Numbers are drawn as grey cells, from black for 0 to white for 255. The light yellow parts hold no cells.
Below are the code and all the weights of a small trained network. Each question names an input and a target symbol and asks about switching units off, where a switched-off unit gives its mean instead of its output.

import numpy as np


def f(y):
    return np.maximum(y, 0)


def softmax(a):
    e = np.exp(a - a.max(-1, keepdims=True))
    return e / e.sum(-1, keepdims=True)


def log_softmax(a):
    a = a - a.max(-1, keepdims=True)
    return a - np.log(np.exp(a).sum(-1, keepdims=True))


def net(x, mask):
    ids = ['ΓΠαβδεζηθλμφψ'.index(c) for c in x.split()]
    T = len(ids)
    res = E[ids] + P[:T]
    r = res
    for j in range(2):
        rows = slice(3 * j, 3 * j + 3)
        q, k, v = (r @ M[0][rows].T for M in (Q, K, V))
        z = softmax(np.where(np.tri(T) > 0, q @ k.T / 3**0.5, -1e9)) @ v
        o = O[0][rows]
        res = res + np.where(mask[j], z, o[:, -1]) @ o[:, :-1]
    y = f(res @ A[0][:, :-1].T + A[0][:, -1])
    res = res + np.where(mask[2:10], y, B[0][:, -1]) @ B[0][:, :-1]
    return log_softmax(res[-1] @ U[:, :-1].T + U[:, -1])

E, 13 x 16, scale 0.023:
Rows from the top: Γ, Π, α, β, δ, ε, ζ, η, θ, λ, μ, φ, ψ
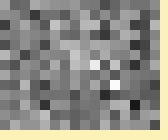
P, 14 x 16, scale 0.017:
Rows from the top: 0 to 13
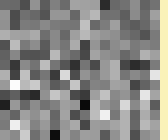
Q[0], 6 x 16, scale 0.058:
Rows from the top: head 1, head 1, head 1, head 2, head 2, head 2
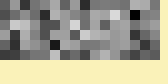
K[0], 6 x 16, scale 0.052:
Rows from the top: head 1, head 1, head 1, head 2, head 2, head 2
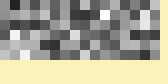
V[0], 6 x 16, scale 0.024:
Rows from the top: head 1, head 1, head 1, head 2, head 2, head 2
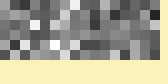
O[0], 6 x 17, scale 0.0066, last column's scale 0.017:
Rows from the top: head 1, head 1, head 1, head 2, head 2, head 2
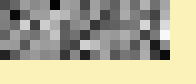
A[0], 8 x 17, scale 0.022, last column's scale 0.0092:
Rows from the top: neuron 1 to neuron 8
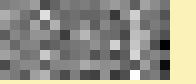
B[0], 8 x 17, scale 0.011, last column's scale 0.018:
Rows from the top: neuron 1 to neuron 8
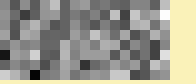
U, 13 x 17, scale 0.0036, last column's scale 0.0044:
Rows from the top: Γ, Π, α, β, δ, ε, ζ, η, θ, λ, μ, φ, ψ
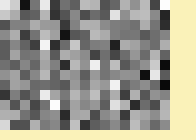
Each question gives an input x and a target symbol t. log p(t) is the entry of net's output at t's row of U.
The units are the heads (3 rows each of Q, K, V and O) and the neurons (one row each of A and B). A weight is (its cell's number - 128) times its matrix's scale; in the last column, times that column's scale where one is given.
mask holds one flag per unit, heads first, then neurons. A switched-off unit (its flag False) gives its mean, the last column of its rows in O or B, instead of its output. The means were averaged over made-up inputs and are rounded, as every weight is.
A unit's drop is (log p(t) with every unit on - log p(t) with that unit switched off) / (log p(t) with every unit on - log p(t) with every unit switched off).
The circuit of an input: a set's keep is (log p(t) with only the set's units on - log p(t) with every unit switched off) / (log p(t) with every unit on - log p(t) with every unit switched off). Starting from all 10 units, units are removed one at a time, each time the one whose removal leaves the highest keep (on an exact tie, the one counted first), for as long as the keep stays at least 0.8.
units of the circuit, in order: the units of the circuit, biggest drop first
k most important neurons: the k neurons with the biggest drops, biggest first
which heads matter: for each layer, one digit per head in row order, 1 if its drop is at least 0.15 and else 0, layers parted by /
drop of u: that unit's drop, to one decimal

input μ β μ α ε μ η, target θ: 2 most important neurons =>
(neuron 6; neuron 8)
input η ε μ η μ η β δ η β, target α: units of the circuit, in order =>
(neuron 6; head 1)
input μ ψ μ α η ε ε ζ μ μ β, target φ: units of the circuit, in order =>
(head 1; neuron 1)
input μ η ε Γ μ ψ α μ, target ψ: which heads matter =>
10
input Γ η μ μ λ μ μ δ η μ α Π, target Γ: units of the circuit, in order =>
(head 2)
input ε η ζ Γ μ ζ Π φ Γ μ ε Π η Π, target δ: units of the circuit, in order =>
(head 1; head 2)
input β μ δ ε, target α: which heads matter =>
10
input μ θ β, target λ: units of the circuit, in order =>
(neuron 2; neuron 6; head 1)
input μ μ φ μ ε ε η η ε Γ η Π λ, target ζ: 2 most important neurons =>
(neuron 4; neuron 2)
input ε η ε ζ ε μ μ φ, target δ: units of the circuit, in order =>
(head 1; neuron 1)
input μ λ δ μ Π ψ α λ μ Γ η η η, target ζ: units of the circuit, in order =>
(head 2; neuron 4; head 1)
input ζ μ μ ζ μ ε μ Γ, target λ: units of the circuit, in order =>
(neuron 2; head 1; neuron 6)
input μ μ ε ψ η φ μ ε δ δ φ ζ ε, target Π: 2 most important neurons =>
(neuron 2; neuron 8)
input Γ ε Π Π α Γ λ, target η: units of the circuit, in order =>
(head 1)
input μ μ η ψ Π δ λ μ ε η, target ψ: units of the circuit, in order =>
(head 1; neuron 3)
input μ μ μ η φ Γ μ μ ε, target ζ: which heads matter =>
11
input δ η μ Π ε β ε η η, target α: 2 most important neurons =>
(neuron 6; neuron 4)
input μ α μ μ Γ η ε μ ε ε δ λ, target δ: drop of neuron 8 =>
0.0
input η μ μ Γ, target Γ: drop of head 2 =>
0.6
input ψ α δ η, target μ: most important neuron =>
(neuron 8)
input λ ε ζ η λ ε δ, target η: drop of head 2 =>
0.2
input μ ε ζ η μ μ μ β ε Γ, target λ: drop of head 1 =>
0.2
